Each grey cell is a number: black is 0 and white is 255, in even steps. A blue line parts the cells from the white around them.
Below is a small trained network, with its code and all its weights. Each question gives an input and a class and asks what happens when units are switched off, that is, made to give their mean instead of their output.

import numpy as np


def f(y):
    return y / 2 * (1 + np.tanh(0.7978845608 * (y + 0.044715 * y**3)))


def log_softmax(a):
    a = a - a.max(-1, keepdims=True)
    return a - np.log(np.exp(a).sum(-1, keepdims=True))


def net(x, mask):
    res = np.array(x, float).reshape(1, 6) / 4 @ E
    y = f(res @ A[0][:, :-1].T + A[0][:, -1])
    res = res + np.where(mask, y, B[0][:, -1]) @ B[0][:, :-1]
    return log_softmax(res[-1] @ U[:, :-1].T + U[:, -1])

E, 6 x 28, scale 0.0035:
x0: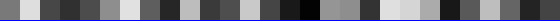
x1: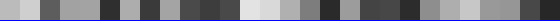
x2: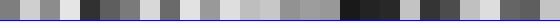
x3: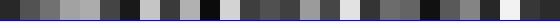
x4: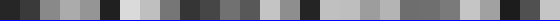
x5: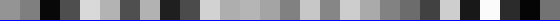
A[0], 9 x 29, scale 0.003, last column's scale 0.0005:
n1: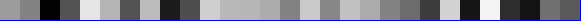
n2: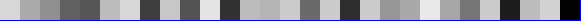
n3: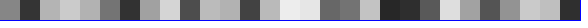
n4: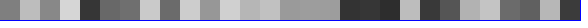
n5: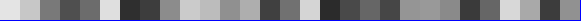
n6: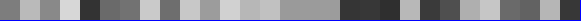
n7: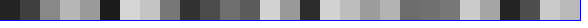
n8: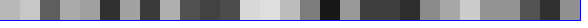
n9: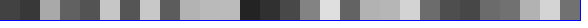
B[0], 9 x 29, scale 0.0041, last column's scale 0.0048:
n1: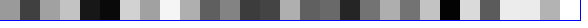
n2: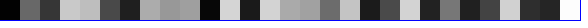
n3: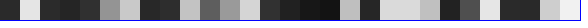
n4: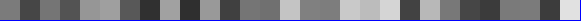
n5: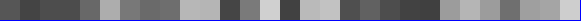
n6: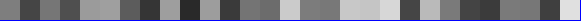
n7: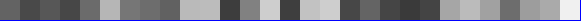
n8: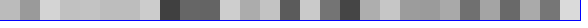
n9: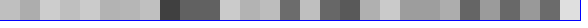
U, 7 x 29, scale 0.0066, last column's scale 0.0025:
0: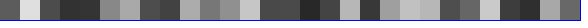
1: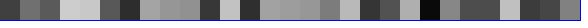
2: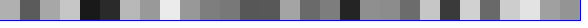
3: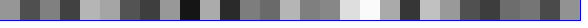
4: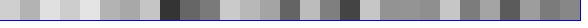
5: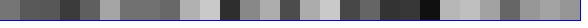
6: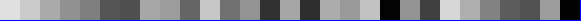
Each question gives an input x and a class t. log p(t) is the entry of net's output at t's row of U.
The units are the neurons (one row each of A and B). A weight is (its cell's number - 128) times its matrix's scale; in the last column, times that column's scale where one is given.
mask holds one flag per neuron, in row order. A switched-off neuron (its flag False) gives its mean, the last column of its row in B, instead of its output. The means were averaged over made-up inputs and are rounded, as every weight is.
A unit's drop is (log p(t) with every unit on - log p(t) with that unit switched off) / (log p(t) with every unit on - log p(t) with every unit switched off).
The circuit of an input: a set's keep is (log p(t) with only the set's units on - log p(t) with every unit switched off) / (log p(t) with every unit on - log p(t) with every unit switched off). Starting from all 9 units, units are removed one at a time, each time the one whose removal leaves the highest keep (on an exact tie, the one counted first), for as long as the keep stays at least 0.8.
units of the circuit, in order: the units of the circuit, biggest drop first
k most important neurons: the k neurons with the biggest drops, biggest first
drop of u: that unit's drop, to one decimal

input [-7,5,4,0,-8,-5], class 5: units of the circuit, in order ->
(n5)
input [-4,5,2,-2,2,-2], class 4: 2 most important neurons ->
(n8; n1)
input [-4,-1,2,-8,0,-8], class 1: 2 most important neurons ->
(n2; n1)
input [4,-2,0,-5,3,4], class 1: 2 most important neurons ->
(n2; n3)
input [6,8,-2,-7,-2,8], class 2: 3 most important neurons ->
(n1; n3; n9)
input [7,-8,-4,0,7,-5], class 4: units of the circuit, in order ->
(n9; n3)
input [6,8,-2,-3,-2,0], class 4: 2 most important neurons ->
(n8; n3)
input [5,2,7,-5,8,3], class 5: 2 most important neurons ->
(n7; n3)
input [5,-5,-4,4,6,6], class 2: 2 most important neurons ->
(n1; n3)
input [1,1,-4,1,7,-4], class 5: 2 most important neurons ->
(n7; n1)
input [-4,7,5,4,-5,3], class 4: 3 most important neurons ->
(n8; n2; n7)
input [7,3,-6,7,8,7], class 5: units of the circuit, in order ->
(n7; n3)
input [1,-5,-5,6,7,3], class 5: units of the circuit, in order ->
(n7; n2)
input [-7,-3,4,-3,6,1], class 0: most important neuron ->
(n3)
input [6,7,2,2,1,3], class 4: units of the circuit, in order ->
(n8; n3)
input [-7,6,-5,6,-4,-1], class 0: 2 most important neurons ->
(n3; n2)
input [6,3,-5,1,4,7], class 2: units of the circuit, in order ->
(n1; n3)
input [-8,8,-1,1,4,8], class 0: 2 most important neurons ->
(n3; n9)
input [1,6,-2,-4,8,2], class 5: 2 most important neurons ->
(n7; n9)
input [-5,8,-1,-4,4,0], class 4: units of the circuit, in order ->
(n8)
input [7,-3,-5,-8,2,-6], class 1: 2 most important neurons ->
(n2; n3)
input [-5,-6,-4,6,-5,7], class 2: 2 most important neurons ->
(n1; n2)
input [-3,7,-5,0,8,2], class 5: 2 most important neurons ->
(n7; n9)
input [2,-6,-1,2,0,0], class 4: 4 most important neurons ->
(n9; n3; n2; n1)
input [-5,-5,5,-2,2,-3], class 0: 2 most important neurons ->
(n3; n1)
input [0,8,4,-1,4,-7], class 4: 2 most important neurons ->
(n8; n1)
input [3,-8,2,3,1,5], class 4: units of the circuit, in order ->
(n9)
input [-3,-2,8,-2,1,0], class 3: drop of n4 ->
0.2
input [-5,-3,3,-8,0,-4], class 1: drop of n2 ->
0.8
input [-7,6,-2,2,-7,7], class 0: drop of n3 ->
1.1
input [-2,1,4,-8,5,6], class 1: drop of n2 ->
1.2
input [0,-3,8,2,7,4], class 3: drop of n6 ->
0.4
